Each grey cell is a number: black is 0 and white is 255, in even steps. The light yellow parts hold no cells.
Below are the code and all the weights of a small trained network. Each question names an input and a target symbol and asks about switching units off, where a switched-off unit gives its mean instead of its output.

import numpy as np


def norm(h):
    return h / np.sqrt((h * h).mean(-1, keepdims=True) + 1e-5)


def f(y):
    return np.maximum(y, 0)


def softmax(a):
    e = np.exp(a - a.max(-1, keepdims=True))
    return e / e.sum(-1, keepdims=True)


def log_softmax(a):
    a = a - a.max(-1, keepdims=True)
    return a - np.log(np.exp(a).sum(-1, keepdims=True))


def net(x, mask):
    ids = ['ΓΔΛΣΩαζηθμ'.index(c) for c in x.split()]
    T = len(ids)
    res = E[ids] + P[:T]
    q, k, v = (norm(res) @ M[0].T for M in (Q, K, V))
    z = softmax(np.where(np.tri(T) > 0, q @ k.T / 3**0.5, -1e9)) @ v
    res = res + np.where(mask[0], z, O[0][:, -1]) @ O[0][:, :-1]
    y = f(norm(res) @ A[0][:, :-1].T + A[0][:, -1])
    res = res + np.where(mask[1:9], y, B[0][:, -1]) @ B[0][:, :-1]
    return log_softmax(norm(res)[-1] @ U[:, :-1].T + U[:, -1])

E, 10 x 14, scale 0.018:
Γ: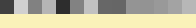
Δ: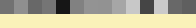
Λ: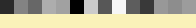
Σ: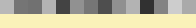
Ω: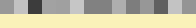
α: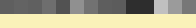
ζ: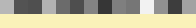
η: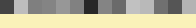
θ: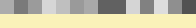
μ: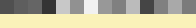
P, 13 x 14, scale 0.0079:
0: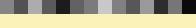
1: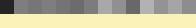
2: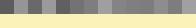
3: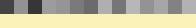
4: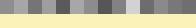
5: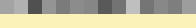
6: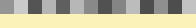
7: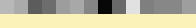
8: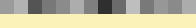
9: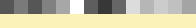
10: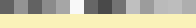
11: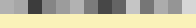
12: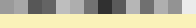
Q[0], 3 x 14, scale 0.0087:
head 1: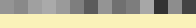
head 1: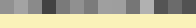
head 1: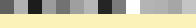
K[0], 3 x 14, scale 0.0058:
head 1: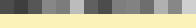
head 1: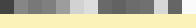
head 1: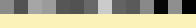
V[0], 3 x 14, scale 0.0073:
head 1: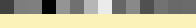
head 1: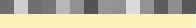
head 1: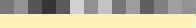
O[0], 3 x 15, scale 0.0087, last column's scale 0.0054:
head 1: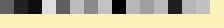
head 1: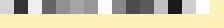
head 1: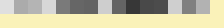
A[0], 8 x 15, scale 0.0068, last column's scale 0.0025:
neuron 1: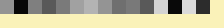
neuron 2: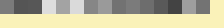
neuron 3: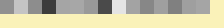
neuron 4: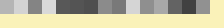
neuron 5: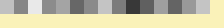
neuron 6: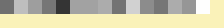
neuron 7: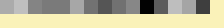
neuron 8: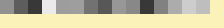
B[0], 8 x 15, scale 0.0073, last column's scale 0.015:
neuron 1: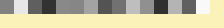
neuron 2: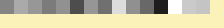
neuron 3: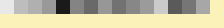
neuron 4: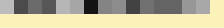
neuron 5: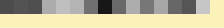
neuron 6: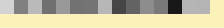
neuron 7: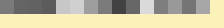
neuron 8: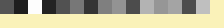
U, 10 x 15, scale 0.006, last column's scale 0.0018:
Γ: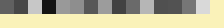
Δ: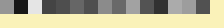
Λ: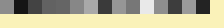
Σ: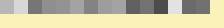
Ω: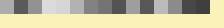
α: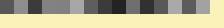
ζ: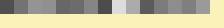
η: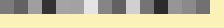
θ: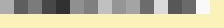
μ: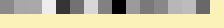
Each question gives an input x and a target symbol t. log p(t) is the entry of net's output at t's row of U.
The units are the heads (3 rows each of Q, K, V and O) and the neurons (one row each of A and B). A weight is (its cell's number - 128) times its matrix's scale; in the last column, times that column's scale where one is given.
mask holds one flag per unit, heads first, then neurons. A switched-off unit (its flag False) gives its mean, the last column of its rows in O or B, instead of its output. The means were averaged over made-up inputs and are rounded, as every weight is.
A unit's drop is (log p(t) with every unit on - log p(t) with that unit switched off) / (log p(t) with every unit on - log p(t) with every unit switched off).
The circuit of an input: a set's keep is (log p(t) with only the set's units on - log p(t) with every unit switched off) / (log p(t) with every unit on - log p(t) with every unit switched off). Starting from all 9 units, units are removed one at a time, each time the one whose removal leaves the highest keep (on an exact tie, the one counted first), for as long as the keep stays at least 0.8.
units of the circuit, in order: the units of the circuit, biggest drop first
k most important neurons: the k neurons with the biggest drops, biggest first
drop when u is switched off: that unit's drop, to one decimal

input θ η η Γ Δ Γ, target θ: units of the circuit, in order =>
head 1; neuron 3; neuron 1
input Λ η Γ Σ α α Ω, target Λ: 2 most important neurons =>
neuron 1; neuron 8
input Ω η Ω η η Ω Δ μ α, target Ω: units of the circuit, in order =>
head 1; neuron 5; neuron 2
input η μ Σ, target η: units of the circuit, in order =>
head 1; neuron 1; neuron 3
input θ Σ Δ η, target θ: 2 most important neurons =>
neuron 3; neuron 1
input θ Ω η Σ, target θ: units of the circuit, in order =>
head 1; neuron 3; neuron 2
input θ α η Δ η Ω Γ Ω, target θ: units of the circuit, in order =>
neuron 3; head 1; neuron 1
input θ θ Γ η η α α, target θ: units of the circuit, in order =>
head 1; neuron 3; neuron 2
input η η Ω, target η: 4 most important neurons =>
neuron 1; neuron 5; neuron 4; neuron 3
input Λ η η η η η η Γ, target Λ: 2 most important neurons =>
neuron 1; neuron 2
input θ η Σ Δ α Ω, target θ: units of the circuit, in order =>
head 1; neuron 3; neuron 1
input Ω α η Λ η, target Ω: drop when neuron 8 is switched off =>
0.2
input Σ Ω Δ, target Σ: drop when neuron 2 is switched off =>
-0.1
